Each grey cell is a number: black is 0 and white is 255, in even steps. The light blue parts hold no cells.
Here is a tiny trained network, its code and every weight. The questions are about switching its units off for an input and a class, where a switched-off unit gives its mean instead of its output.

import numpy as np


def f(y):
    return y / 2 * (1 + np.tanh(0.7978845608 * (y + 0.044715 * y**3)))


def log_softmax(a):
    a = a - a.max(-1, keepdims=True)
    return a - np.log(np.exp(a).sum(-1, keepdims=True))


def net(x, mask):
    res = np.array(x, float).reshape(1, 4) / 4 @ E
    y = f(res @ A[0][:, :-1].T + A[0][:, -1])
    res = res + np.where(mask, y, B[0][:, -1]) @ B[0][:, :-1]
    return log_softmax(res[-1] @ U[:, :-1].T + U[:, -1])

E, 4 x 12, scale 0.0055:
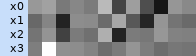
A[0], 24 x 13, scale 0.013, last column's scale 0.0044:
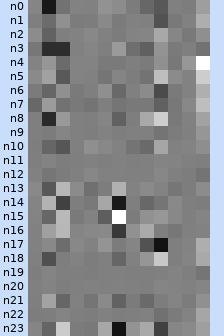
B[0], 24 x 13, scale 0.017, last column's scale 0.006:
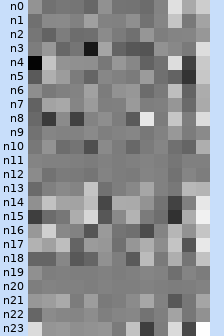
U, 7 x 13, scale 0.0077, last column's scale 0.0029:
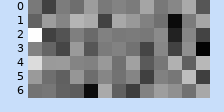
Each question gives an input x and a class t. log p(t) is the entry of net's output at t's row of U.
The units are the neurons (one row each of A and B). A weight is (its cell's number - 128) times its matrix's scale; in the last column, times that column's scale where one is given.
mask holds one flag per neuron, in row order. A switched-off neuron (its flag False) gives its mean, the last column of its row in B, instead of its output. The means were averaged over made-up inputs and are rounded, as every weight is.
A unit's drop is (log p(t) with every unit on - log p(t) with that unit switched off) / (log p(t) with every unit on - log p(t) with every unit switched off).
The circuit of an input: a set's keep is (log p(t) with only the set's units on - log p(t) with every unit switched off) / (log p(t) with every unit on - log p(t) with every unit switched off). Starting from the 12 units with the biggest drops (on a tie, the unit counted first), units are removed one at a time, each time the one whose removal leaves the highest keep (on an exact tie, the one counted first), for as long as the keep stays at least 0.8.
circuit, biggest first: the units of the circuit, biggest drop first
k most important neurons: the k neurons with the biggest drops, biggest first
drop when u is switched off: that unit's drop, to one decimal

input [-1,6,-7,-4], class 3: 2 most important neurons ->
[n15, n3]
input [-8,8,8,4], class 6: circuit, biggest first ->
[n3]
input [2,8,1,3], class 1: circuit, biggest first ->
[n23, n14]
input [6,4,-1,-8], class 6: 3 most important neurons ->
[n3, n23, n15]
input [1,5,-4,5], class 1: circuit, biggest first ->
[n23, n0]
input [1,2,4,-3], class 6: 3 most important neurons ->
[n23, n15, n3]
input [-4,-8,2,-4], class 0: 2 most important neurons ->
[n8, n3]
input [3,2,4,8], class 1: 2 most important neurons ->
[n14, n23]
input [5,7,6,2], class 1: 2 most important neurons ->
[n14, n23]
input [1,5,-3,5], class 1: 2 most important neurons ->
[n23, n0]
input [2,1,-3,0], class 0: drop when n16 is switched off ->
0.5
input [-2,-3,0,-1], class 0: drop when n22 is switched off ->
0.0
